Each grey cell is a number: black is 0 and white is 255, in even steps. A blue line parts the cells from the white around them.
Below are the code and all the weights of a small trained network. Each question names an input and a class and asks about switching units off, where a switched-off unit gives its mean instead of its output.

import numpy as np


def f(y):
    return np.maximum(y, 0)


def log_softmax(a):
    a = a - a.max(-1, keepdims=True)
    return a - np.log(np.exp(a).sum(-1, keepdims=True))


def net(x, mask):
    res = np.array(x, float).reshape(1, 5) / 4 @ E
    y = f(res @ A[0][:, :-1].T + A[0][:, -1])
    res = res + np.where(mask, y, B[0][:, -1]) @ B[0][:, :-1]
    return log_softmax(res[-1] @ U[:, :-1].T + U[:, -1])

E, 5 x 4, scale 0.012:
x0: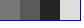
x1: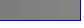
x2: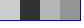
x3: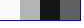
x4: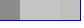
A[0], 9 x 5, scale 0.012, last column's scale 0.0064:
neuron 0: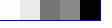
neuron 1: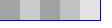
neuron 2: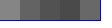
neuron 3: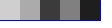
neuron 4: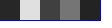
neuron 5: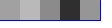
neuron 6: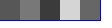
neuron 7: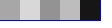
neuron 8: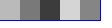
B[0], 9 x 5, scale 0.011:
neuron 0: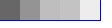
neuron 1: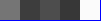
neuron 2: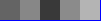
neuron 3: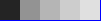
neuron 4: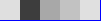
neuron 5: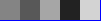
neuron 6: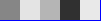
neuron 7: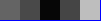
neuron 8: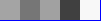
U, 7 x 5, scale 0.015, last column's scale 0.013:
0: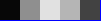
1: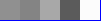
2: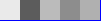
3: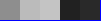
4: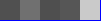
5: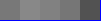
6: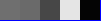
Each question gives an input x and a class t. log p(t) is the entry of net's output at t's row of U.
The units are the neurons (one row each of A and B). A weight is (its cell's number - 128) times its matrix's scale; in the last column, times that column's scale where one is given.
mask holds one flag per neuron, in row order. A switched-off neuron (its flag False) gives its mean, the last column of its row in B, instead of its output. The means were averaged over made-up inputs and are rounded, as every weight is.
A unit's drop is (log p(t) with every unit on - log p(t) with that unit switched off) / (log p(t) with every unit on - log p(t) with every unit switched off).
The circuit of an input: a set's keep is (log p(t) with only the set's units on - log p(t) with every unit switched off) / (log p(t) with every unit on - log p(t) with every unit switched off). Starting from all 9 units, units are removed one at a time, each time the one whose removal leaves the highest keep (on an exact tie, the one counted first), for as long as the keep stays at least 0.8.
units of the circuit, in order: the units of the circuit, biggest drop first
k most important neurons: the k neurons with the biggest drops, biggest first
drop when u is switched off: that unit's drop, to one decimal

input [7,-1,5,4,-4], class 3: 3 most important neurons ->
[neuron 8; neuron 6; neuron 4]
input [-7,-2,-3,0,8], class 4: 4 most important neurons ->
[neuron 7; neuron 1; neuron 6; neuron 8]
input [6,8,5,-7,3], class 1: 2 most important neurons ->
[neuron 3; neuron 0]
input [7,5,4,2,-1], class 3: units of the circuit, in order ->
[neuron 6; neuron 8]
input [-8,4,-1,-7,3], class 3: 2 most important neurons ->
[neuron 3; neuron 0]
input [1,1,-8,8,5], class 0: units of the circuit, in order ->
[neuron 3]
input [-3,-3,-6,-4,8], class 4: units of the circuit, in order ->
[neuron 7; neuron 1]
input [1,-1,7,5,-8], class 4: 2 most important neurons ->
[neuron 2; neuron 4]
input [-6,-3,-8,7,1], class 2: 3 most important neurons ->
[neuron 4; neuron 5; neuron 6]
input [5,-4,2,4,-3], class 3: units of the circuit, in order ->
[neuron 8; neuron 6]
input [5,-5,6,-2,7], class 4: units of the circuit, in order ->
[neuron 4; neuron 1]
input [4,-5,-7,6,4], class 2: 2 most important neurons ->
[neuron 4; neuron 8]
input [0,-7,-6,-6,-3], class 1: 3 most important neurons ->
[neuron 3; neuron 0; neuron 4]
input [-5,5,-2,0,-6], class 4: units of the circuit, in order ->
[neuron 6]
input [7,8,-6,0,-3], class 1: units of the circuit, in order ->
[neuron 6; neuron 4]
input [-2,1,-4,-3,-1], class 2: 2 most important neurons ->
[neuron 3; neuron 4]
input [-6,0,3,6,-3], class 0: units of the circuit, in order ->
[neuron 3; neuron 0]
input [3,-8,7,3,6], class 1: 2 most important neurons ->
[neuron 4; neuron 7]
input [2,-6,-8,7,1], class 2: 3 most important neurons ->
[neuron 4; neuron 8; neuron 5]
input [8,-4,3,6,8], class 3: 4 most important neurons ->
[neuron 8; neuron 6; neuron 1; neuron 0]
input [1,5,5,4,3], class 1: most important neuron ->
[neuron 4]
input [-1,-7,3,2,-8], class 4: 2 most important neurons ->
[neuron 2; neuron 4]
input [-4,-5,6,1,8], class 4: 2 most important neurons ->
[neuron 7; neuron 1]
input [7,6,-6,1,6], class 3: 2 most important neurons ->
[neuron 6; neuron 8]
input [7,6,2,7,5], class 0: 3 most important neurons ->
[neuron 3; neuron 0; neuron 5]
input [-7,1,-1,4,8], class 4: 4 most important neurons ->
[neuron 7; neuron 1; neuron 6; neuron 8]
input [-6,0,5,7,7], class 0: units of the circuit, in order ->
[neuron 0]
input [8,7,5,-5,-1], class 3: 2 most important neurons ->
[neuron 6; neuron 4]
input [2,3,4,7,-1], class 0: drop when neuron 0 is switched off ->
0.1
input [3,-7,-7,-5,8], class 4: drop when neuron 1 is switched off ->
0.3
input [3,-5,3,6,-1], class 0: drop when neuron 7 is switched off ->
0.0
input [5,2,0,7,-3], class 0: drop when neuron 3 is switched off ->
0.8
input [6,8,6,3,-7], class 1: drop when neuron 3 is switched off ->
0.1
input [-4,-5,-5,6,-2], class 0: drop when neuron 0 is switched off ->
0.2
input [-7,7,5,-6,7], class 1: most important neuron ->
[neuron 3]
